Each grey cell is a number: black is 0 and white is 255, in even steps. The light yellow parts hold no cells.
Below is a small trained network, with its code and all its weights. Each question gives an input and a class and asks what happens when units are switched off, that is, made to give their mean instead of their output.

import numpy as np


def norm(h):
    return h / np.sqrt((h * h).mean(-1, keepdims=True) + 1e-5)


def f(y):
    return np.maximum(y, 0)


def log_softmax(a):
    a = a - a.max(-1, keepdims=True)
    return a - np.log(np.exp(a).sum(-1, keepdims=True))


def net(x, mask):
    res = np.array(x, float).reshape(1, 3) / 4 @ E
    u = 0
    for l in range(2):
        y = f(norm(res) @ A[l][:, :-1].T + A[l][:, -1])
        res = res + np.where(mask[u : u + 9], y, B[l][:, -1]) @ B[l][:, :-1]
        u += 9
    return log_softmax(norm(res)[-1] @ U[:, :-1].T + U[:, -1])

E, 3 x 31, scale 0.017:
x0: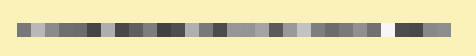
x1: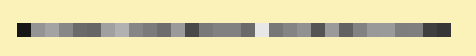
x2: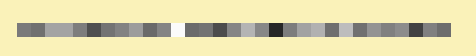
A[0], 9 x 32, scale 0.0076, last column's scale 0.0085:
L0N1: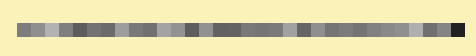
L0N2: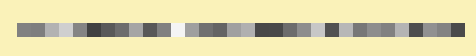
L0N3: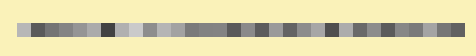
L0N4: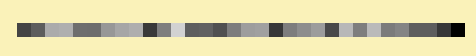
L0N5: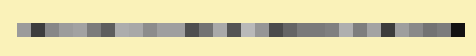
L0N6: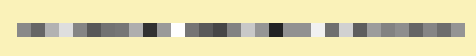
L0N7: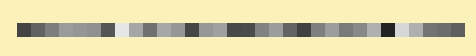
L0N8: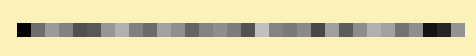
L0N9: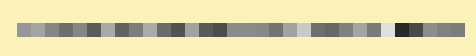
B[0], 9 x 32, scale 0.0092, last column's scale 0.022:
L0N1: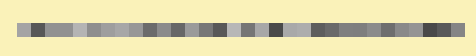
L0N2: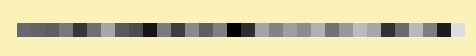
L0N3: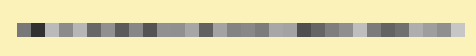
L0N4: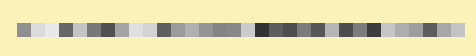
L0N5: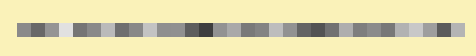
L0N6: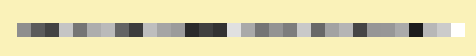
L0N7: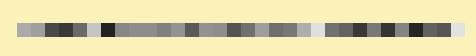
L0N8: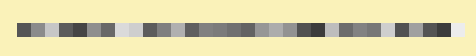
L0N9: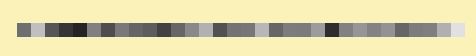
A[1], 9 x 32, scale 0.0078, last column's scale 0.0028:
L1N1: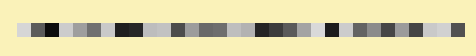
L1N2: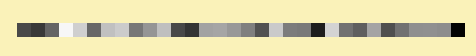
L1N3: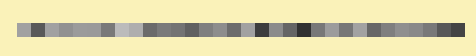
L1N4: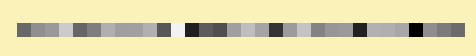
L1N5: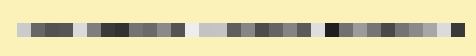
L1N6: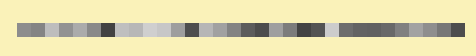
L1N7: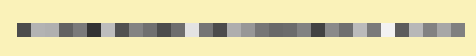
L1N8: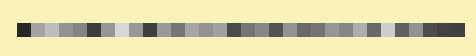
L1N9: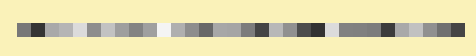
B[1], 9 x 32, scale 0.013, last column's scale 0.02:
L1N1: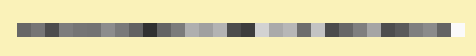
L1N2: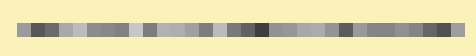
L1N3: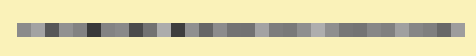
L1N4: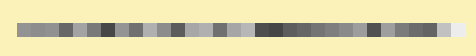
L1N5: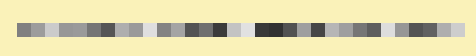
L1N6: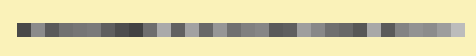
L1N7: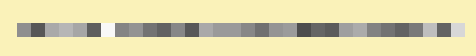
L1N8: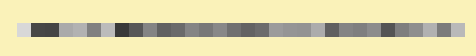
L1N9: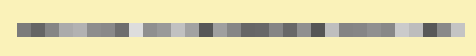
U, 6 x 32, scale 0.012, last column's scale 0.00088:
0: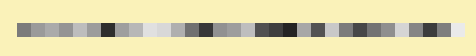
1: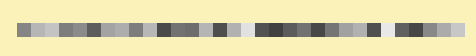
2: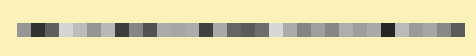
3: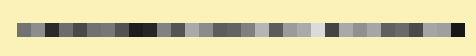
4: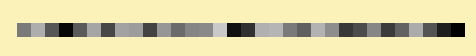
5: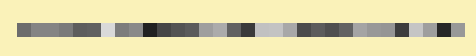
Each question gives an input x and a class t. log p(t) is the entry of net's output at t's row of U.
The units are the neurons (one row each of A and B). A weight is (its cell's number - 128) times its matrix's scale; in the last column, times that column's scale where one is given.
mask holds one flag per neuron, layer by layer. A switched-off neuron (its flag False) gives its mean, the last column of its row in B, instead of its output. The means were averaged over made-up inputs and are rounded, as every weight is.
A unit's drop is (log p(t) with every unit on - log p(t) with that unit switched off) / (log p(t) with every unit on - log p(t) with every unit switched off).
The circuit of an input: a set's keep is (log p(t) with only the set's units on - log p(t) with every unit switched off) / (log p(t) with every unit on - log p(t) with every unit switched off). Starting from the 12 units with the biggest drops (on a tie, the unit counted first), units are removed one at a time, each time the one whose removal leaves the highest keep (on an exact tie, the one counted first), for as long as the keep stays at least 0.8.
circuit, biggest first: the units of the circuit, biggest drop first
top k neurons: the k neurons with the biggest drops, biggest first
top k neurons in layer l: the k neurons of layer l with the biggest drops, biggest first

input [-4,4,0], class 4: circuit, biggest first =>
(L0N7)
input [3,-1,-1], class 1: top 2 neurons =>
(L0N6; L0N8)
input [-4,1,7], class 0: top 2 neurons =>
(L0N4; L1N4)
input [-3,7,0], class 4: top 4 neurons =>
(L0N6; L0N8; L1N5; L0N7)
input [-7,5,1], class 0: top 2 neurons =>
(L1N1; L0N2)
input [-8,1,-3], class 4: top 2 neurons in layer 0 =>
(L0N7; L0N6)
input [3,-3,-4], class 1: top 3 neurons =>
(L0N6; L0N8; L1N5)
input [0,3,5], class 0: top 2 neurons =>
(L0N9; L0N6)
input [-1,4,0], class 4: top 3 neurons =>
(L0N6; L0N8; L1N5)
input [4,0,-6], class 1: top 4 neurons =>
(L0N6; L0N8; L1N1; L0N2)
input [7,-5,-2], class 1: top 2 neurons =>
(L0N6; L1N5)
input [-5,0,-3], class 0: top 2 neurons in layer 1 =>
(L1N1; L1N5)
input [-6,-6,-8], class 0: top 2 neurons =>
(L1N5; L0N6)
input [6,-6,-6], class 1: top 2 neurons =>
(L0N6; L1N5)
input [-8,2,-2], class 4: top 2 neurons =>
(L0N7; L0N6)
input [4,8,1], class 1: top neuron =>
(L0N2)
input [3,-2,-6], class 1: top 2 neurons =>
(L0N6; L0N8)
